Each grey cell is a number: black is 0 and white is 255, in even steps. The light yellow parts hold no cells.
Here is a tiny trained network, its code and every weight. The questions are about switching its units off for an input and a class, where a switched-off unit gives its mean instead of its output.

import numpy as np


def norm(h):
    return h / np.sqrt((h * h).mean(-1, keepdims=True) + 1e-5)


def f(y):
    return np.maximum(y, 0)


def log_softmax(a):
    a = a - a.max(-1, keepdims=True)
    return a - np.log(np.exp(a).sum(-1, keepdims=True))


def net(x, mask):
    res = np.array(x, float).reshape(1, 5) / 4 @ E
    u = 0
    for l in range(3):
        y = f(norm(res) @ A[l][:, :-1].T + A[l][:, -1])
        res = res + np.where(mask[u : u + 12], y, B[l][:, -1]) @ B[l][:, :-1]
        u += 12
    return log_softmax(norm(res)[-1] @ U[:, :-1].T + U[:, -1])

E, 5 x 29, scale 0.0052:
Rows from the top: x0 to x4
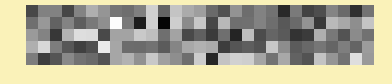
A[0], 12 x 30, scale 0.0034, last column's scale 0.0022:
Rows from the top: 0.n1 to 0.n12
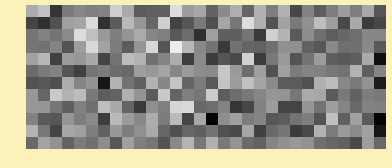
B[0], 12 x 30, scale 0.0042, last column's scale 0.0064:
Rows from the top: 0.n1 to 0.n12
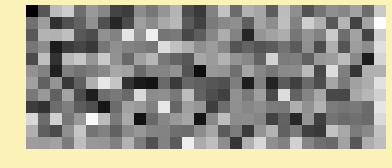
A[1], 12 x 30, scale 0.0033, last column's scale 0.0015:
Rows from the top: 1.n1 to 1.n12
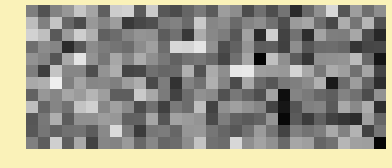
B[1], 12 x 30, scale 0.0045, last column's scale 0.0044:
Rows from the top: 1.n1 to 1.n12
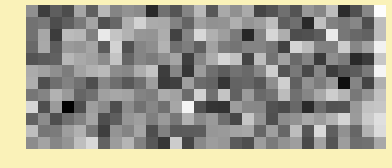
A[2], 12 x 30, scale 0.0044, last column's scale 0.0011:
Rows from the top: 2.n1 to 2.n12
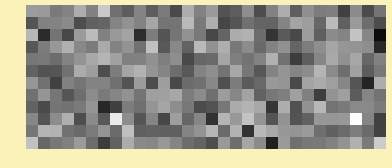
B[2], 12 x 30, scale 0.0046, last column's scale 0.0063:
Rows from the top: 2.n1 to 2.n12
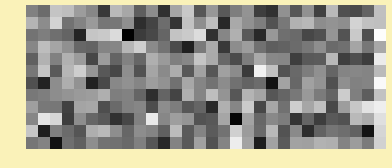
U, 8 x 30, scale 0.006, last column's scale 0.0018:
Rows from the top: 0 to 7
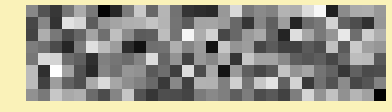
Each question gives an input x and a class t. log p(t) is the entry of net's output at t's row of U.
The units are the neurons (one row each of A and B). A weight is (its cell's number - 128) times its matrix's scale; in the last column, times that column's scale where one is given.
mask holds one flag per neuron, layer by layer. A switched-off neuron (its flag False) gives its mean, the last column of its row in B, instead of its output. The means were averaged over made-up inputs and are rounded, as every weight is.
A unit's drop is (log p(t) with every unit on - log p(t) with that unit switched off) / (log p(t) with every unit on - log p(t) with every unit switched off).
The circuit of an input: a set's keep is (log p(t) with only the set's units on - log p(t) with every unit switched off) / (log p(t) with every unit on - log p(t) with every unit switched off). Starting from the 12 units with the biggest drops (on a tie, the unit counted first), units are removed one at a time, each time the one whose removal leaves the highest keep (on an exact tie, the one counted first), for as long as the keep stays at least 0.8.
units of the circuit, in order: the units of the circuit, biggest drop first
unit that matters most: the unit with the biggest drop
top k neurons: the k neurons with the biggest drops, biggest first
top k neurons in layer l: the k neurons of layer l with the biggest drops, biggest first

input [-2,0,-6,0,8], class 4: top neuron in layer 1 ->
(1.n6)
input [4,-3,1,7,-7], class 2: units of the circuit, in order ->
(1.n4; 1.n10)
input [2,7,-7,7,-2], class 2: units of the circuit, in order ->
(0.n9; 2.n3)
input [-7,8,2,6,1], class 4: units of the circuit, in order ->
(0.n1; 2.n10)
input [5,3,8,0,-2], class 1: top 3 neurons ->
(0.n5; 1.n3; 0.n11)
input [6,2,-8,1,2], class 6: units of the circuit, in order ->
(1.n6; 2.n11; 2.n10)
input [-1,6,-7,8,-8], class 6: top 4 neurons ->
(2.n11; 1.n6; 1.n2; 0.n4)
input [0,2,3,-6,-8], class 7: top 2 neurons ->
(2.n2; 1.n6)
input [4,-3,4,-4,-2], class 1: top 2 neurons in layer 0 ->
(0.n5; 0.n9)
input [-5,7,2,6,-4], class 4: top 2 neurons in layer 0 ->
(0.n1; 0.n2)
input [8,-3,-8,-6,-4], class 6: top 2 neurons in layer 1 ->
(1.n6; 1.n12)
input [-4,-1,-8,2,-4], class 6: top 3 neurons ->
(2.n11; 1.n6; 1.n12)
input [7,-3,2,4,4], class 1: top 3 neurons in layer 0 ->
(0.n5; 0.n12; 0.n2)
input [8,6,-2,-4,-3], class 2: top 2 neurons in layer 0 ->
(0.n4; 0.n9)
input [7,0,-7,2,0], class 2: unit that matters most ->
1.n4
